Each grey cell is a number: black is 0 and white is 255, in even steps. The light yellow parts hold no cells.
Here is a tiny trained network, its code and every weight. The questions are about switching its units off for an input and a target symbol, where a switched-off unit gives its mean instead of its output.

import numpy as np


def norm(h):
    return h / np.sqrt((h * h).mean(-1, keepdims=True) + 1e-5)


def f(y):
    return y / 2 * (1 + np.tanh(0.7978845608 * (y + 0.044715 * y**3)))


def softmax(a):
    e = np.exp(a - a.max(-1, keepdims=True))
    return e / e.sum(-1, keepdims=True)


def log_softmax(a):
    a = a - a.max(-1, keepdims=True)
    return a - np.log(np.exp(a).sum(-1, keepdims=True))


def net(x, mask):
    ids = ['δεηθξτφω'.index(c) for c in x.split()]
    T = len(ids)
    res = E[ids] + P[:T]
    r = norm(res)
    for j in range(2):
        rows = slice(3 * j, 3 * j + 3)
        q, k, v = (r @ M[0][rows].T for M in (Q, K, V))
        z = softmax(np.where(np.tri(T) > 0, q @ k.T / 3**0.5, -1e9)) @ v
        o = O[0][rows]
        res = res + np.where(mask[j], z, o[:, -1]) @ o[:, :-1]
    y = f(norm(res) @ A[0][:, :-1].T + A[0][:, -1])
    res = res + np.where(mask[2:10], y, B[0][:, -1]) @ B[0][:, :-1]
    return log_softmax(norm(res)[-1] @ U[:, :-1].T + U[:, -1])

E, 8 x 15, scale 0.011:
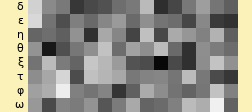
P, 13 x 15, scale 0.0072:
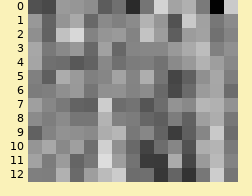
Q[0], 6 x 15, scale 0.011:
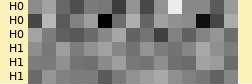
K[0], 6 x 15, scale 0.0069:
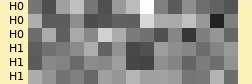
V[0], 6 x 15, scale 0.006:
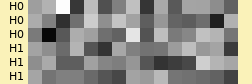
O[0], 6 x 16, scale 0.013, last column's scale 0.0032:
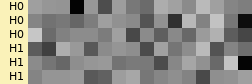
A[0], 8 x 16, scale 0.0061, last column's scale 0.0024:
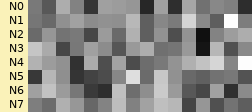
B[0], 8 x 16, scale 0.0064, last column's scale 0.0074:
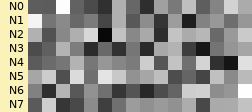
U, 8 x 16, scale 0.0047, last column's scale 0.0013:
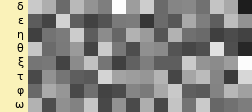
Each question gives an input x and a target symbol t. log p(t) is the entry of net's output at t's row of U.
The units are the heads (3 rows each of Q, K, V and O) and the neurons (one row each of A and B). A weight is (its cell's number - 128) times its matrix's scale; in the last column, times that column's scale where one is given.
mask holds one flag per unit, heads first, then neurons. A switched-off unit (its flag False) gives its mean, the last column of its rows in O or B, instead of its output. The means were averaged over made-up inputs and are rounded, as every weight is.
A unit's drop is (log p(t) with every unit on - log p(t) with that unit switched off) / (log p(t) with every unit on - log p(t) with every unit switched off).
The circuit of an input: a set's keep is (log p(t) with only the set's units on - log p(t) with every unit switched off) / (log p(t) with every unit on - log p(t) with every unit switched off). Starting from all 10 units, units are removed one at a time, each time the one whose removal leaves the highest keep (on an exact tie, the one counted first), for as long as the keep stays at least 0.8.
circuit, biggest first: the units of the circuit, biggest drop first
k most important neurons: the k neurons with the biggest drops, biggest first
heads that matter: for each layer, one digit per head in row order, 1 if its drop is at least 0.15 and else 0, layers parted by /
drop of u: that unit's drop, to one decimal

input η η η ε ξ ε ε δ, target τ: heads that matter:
11
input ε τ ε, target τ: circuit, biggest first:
[H0, N5, N2]
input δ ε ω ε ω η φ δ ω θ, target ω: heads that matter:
10
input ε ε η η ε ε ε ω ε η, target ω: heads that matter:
10
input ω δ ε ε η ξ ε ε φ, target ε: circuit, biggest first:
[H1, H0]
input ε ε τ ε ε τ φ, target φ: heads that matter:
10
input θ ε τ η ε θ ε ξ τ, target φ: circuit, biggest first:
[H1, N3]
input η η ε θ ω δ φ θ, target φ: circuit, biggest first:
[H0, N7]
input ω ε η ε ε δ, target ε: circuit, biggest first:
[N0, H1]
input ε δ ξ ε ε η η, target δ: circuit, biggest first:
[H0, N2, N5]
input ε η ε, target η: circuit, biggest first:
[H0]
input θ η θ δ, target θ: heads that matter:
10
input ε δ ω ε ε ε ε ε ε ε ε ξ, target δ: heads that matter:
11
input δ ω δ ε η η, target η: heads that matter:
10
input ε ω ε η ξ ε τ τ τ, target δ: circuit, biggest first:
[H0, N5, N6, N2]
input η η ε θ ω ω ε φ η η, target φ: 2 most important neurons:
[N7, N4]
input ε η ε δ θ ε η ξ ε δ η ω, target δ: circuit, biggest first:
[H0, N5, N6]
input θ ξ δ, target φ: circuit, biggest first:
[H1, N3]
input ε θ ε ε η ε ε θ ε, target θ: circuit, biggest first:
[H0]
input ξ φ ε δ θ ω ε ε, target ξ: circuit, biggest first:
[H1]
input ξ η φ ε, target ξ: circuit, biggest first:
[H1, H0]
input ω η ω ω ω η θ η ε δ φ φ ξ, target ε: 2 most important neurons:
[N0, N5]
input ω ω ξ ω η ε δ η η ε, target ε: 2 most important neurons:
[N0, N4]
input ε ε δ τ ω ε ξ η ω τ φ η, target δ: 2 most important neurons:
[N6, N2]
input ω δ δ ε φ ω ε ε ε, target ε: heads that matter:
01
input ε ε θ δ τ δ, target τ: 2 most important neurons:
[N5, N4]
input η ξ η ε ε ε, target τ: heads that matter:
11
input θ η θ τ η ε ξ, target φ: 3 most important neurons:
[N3, N6, N5]
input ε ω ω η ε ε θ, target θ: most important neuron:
[N2]
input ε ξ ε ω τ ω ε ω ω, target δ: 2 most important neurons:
[N5, N6]
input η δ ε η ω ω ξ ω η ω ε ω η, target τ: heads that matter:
11
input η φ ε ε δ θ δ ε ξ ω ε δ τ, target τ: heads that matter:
11
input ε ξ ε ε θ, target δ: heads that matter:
10
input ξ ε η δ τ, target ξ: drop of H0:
0.3
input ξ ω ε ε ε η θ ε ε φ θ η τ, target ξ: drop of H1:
1.0
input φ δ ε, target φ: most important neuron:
[N6]
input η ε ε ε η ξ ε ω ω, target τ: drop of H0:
0.5
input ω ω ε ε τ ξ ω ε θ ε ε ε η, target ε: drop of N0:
0.2
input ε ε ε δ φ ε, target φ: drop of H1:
0.1
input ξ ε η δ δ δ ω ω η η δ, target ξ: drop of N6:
0.0
